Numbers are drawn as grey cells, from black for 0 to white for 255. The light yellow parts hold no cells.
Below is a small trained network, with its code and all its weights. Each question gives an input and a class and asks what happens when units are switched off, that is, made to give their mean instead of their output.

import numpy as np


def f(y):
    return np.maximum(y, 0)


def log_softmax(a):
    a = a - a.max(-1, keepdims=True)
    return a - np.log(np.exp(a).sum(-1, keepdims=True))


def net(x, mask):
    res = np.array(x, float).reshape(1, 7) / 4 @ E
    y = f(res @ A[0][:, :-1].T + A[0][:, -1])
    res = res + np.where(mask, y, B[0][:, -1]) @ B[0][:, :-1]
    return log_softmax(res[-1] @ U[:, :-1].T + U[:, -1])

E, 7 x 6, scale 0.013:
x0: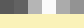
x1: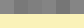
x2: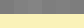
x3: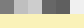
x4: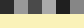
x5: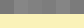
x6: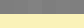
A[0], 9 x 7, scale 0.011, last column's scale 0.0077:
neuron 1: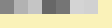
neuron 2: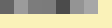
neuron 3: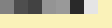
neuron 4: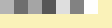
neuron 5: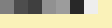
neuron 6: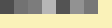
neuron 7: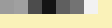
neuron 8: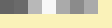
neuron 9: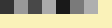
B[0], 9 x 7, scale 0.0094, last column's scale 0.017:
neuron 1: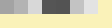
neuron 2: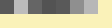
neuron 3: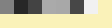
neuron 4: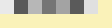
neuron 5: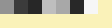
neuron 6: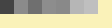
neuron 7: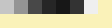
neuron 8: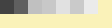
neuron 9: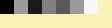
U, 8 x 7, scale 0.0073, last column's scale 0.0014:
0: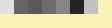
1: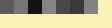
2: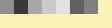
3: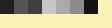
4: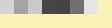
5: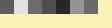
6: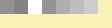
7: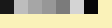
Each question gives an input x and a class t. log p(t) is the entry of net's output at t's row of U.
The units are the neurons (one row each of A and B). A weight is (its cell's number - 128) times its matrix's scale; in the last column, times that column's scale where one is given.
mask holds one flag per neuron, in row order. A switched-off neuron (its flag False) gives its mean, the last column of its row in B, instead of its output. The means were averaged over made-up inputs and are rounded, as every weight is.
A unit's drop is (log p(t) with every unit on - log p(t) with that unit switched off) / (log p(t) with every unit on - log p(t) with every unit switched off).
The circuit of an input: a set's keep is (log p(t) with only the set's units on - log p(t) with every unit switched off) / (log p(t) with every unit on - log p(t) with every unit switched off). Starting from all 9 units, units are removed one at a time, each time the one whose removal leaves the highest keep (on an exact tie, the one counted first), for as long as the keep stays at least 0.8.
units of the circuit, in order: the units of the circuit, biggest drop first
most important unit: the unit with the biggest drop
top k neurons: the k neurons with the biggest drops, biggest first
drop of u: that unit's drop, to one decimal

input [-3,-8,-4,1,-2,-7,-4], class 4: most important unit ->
neuron 5
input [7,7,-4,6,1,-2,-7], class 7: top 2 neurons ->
[neuron 4; neuron 6]
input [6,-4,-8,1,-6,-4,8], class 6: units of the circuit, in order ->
[neuron 5; neuron 3]
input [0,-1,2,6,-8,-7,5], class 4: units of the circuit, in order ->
[neuron 8; neuron 1]
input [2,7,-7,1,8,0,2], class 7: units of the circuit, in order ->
[neuron 5; neuron 7]
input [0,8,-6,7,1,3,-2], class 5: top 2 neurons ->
[neuron 8; neuron 4]
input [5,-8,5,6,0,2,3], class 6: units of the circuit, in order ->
[neuron 9; neuron 1]
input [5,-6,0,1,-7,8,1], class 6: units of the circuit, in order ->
[neuron 5; neuron 3]
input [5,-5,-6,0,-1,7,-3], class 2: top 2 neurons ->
[neuron 9; neuron 1]
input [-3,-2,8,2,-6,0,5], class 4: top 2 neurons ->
[neuron 5; neuron 3]
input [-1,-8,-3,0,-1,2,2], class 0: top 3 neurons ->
[neuron 9; neuron 8; neuron 1]
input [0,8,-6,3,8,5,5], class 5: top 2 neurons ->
[neuron 8; neuron 2]
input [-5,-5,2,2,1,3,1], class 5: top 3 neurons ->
[neuron 4; neuron 5; neuron 3]
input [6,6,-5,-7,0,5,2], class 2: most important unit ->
neuron 9
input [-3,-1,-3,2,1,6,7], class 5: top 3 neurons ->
[neuron 4; neuron 5; neuron 3]
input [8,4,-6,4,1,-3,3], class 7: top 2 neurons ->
[neuron 4; neuron 6]
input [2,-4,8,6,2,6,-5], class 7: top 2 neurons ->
[neuron 7; neuron 4]
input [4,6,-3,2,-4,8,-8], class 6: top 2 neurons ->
[neuron 5; neuron 3]
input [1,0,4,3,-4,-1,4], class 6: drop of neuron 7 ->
0.6
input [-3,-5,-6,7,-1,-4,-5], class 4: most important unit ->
neuron 9
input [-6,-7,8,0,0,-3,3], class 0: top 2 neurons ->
[neuron 9; neuron 1]
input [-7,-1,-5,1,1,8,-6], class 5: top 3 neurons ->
[neuron 5; neuron 3; neuron 4]
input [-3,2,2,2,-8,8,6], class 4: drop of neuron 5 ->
0.2
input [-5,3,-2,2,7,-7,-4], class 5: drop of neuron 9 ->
0.0
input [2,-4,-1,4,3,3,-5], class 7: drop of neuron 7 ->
0.2
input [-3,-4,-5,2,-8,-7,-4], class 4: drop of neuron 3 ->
0.1
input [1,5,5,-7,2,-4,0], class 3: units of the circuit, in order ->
[neuron 7]
